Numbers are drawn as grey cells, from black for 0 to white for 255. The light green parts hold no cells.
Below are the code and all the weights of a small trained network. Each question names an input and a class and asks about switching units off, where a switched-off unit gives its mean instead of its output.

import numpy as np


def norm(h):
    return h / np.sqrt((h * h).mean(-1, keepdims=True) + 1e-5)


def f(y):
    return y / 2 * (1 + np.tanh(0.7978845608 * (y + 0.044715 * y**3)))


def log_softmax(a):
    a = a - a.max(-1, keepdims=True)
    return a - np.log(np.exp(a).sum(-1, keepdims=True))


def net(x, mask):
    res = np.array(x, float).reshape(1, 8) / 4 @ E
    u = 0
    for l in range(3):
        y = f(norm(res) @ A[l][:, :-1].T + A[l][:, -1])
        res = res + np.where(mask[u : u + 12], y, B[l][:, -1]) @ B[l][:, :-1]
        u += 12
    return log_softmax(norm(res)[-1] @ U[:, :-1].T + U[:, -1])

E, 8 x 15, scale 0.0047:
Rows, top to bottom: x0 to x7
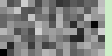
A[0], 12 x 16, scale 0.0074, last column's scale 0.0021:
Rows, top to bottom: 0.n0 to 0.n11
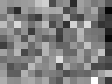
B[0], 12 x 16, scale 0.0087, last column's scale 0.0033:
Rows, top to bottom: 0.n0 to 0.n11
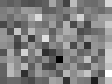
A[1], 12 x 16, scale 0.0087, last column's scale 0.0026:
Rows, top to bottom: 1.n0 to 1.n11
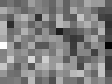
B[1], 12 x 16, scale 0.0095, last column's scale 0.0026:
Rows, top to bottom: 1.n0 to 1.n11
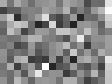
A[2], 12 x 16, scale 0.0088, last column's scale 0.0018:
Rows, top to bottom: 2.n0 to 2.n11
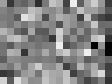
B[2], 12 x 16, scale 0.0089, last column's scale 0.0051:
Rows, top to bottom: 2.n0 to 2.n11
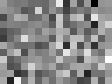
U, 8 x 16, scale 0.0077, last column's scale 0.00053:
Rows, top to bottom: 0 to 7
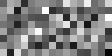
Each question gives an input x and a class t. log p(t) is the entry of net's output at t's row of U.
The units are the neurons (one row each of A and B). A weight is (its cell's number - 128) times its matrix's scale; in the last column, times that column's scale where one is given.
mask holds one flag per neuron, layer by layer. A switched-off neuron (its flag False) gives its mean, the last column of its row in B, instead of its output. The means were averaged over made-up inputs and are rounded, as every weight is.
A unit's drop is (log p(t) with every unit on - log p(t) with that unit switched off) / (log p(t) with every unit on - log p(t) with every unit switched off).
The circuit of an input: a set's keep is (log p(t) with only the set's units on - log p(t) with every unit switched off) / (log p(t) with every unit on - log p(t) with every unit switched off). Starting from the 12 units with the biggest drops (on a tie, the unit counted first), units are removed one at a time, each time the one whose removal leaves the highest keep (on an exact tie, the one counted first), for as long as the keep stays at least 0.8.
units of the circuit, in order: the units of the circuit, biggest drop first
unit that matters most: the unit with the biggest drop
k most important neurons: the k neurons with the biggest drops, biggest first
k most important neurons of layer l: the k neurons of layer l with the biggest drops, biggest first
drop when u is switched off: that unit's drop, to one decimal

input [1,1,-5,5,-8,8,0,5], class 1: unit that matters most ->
1.n2
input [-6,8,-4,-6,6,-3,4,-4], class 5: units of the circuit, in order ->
(0.n7; 2.n5)
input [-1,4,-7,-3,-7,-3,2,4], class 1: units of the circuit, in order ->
(1.n2; 0.n5)
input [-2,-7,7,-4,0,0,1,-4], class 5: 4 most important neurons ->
(0.n9; 2.n2; 0.n1; 0.n4)
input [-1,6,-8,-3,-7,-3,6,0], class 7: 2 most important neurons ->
(0.n4; 2.n11)
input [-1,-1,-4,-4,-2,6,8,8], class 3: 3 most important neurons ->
(2.n10; 0.n6; 1.n8)
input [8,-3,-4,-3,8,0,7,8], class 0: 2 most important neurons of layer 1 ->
(1.n4; 1.n1)
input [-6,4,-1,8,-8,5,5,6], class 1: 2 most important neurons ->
(1.n2; 0.n10)
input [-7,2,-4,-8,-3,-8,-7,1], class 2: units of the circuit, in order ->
(0.n11; 2.n0)
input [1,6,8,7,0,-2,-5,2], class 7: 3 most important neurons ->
(1.n11; 1.n0; 0.n11)
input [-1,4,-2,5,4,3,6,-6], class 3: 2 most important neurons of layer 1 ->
(1.n6; 1.n8)
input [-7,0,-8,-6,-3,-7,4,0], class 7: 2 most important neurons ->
(0.n4; 0.n10)
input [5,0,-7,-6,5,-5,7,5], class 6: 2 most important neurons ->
(1.n3; 0.n0)
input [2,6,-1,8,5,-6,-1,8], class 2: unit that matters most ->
2.n6
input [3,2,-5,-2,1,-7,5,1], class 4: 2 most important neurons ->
(1.n10; 2.n9)
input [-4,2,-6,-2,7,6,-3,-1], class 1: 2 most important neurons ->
(1.n9; 0.n10)
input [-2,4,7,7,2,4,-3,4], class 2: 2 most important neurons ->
(2.n6; 0.n0)
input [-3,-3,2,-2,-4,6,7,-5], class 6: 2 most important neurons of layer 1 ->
(1.n3; 1.n10)
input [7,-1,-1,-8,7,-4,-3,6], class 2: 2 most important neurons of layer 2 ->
(2.n0; 2.n3)
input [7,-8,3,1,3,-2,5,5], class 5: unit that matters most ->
2.n2
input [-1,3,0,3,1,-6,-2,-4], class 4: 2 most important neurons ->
(1.n10; 0.n6)
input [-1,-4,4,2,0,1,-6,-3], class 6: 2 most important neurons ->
(1.n8; 0.n7)
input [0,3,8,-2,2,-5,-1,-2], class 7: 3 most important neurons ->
(1.n11; 2.n11; 1.n0)
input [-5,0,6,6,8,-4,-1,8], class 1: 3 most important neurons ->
(1.n9; 0.n10; 0.n3)
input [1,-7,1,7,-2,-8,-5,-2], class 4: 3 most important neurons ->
(1.n10; 0.n11; 2.n9)
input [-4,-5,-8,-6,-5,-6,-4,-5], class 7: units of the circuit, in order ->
(0.n4; 2.n11)
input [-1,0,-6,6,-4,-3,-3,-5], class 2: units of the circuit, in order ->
(1.n7)
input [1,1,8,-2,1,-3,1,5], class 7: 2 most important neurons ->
(1.n11; 2.n11)
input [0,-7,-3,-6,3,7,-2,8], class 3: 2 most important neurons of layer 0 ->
(0.n6; 0.n0)
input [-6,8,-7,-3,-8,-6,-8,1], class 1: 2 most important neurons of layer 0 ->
(0.n10; 0.n9)
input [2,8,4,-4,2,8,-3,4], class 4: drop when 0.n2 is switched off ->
0.1
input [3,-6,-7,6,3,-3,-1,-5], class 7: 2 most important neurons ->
(0.n4; 2.n11)
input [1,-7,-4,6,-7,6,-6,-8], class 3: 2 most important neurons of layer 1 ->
(1.n6; 1.n9)
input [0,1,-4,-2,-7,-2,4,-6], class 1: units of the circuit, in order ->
(1.n2)
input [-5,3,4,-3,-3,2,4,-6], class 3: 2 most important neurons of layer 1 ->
(1.n6; 1.n4)
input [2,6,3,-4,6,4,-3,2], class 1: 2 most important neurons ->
(1.n9; 0.n9)
